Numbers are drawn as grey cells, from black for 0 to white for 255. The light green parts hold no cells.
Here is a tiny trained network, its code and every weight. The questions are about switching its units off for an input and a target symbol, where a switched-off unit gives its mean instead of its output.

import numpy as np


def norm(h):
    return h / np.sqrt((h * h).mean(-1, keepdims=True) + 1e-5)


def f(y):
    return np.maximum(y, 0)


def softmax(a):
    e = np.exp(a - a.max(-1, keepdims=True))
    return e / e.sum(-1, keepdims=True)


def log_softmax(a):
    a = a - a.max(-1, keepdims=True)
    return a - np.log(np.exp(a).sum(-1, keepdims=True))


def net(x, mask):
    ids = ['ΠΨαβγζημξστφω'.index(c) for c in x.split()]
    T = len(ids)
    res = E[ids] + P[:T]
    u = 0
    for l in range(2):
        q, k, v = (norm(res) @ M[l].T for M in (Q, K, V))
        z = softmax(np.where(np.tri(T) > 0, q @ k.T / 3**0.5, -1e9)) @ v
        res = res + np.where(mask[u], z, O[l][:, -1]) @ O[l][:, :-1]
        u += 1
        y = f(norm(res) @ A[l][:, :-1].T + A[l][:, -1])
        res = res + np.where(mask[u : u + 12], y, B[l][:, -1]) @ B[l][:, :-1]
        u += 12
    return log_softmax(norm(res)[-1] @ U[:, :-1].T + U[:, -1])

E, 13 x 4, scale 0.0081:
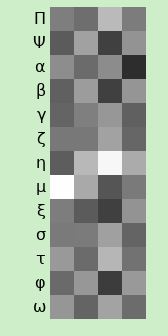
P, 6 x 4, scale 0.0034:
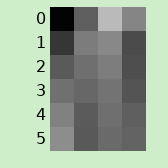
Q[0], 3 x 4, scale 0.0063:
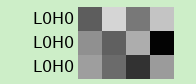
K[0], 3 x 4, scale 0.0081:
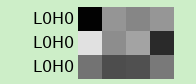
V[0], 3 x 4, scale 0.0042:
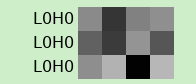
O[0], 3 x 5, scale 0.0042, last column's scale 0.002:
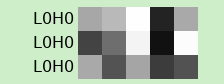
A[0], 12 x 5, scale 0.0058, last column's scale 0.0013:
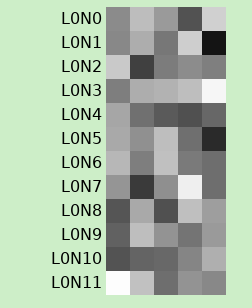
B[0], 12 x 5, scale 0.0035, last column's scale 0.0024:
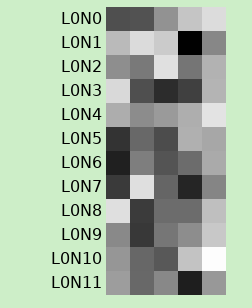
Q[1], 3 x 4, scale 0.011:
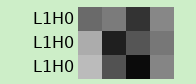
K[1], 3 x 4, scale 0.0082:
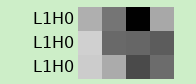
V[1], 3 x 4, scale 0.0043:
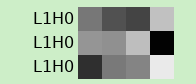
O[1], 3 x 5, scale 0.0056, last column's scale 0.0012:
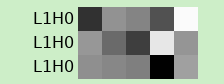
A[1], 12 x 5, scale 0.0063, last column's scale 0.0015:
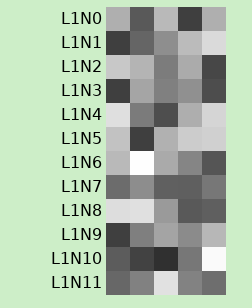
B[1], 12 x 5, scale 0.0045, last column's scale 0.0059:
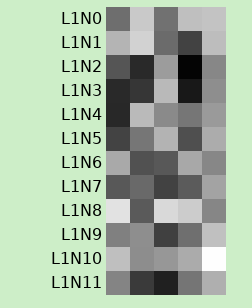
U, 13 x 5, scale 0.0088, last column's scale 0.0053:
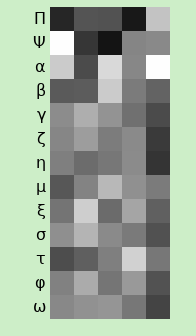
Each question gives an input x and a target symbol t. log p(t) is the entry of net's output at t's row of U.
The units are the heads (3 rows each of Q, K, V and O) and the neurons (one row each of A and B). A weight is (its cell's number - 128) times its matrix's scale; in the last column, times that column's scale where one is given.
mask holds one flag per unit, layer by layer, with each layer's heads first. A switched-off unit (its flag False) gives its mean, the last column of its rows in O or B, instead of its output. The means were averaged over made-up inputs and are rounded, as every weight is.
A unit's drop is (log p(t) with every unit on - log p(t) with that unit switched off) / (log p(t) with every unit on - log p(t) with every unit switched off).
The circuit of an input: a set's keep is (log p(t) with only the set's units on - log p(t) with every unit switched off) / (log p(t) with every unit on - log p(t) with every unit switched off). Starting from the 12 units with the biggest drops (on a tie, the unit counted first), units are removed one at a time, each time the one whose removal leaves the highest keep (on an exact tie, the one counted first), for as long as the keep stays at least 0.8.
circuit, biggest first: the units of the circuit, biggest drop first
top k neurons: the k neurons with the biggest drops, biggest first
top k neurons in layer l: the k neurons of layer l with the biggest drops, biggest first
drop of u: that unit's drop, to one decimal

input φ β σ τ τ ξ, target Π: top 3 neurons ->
L0N8, L0N3, L1N1
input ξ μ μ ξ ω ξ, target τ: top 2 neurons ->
L1N4, L0N11
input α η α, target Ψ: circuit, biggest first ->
L1H0
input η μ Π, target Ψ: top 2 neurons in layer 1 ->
L1N5, L1N4
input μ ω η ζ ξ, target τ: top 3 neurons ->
L1N4, L1N5, L0N11
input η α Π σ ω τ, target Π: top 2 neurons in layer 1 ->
L1N5, L1N10
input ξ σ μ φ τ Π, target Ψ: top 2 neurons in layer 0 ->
L0N6, L0N5
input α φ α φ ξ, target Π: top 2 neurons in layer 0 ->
L0N3, L0N8
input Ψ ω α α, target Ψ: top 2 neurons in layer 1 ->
L1N4, L1N0
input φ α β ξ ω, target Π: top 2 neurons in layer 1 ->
L1N5, L1N1
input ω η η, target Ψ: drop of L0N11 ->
0.0
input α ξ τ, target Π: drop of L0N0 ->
0.1
